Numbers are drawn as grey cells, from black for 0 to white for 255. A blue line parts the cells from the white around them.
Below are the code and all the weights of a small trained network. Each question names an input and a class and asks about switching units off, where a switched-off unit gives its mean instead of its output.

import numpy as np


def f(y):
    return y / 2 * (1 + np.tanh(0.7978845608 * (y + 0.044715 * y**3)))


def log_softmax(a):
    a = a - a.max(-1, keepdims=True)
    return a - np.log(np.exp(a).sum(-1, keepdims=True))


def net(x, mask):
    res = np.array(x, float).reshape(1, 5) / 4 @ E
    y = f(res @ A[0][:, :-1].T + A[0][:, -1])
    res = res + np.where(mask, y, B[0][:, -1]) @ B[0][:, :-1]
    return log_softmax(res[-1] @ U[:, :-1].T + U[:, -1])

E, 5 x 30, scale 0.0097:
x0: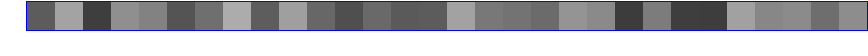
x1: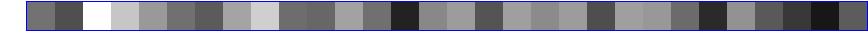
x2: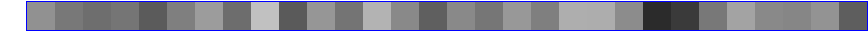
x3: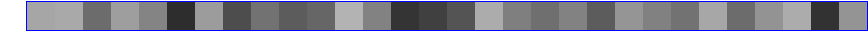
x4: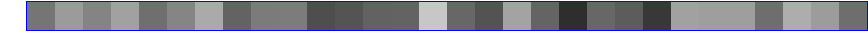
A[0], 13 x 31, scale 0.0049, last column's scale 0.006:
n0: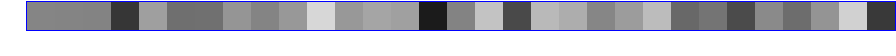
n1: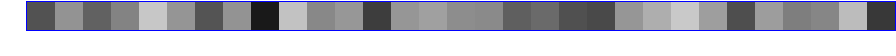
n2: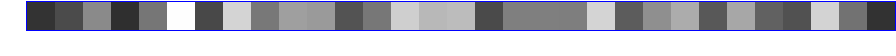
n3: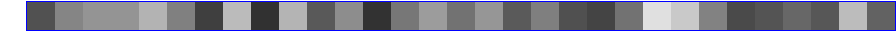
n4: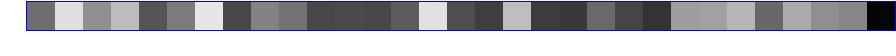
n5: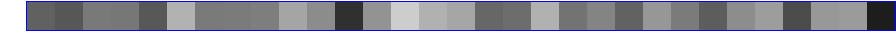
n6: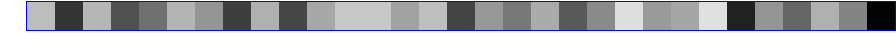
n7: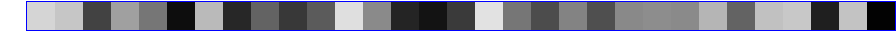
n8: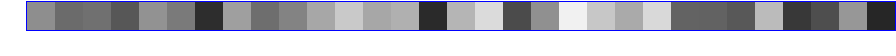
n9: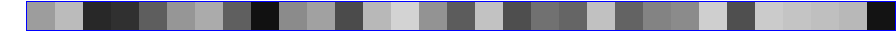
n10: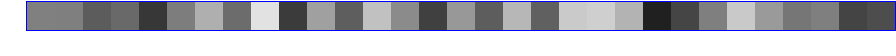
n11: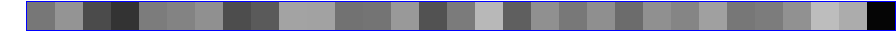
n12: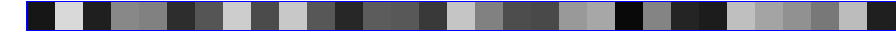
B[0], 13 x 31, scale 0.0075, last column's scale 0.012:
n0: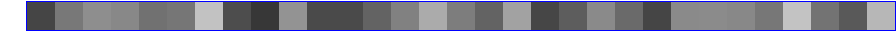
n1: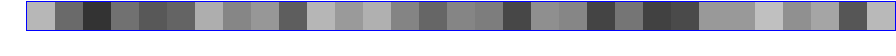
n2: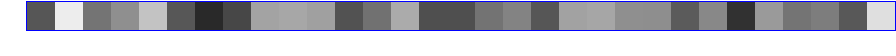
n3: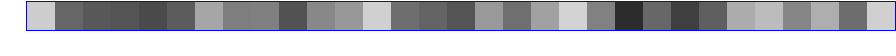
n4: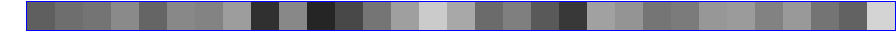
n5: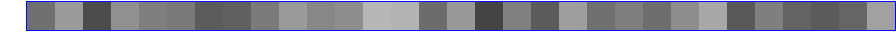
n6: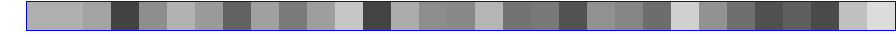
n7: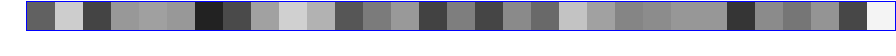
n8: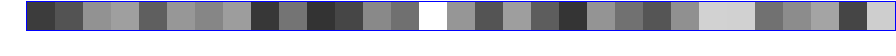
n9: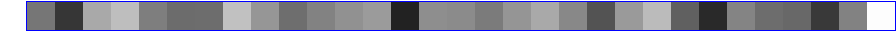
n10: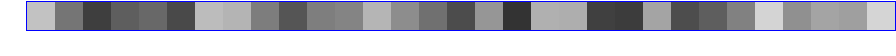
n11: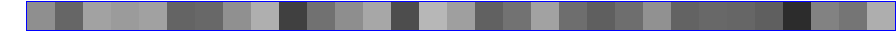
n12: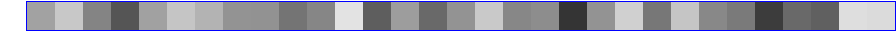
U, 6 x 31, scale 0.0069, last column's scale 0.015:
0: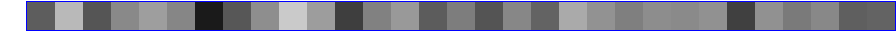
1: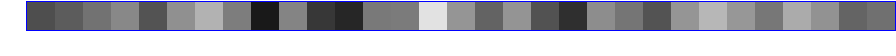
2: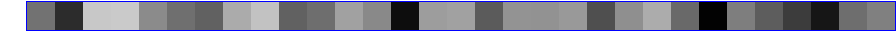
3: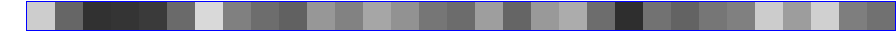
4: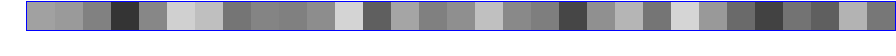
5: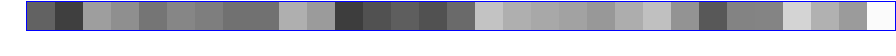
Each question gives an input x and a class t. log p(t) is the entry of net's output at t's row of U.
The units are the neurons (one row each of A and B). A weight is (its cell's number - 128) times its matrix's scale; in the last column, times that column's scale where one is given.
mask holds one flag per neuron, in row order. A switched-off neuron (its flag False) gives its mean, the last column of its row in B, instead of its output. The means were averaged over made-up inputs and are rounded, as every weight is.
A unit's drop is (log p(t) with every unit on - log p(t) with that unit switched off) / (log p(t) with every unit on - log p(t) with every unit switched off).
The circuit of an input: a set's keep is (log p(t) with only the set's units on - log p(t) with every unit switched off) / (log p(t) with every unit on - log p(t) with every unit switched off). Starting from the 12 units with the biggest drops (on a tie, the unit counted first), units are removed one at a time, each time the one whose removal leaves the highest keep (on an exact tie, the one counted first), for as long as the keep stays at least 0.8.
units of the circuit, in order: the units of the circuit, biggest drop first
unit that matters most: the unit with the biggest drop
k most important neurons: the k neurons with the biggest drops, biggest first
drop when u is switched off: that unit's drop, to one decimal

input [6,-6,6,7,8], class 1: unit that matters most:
n4
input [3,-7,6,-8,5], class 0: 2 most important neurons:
(n2 n5)
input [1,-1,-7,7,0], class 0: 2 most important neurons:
(n7 n10)
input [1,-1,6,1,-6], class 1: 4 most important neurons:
(n8 n0 n3 n1)
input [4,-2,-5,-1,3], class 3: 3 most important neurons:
(n3 n1 n6)
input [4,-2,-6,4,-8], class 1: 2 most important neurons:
(n8 n0)
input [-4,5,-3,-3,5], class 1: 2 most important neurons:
(n9 n4)
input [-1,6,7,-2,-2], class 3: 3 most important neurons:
(n10 n9 n11)
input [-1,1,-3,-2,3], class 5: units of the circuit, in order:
(n8 n11)
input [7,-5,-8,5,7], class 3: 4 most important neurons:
(n3 n1 n8 n6)
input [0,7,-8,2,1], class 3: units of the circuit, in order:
(n3 n9)
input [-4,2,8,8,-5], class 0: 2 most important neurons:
(n7 n3)
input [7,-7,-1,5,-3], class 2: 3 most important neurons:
(n9 n11 n6)
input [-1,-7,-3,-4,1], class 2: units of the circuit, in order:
(n9)
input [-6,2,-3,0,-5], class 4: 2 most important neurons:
(n6 n4)
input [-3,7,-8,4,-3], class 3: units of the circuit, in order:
(n3 n9)
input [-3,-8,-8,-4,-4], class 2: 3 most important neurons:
(n9 n11 n10)
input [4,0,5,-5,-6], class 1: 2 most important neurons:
(n8 n7)
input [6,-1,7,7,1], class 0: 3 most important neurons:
(n7 n3 n1)
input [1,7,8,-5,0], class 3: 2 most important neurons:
(n10 n9)
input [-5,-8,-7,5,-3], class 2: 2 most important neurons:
(n9 n11)
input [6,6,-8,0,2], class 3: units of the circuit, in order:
(n3)
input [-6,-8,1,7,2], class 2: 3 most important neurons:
(n9 n11 n2)
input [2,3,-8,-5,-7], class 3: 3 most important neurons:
(n3 n1 n4)
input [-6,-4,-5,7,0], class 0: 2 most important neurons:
(n7 n12)
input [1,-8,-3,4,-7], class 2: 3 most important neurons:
(n9 n11 n4)
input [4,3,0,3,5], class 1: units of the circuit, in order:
(n4)
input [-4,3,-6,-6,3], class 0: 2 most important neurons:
(n2 n10)
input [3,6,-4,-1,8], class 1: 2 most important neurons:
(n4 n9)
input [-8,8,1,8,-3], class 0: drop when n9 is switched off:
0.2
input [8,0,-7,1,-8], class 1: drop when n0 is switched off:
0.4
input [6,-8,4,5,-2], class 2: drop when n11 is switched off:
0.1
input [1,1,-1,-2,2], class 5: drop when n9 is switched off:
0.9
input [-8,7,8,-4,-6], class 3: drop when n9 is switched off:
0.4
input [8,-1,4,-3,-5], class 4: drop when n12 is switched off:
1.6
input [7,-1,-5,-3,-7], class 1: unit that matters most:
n8
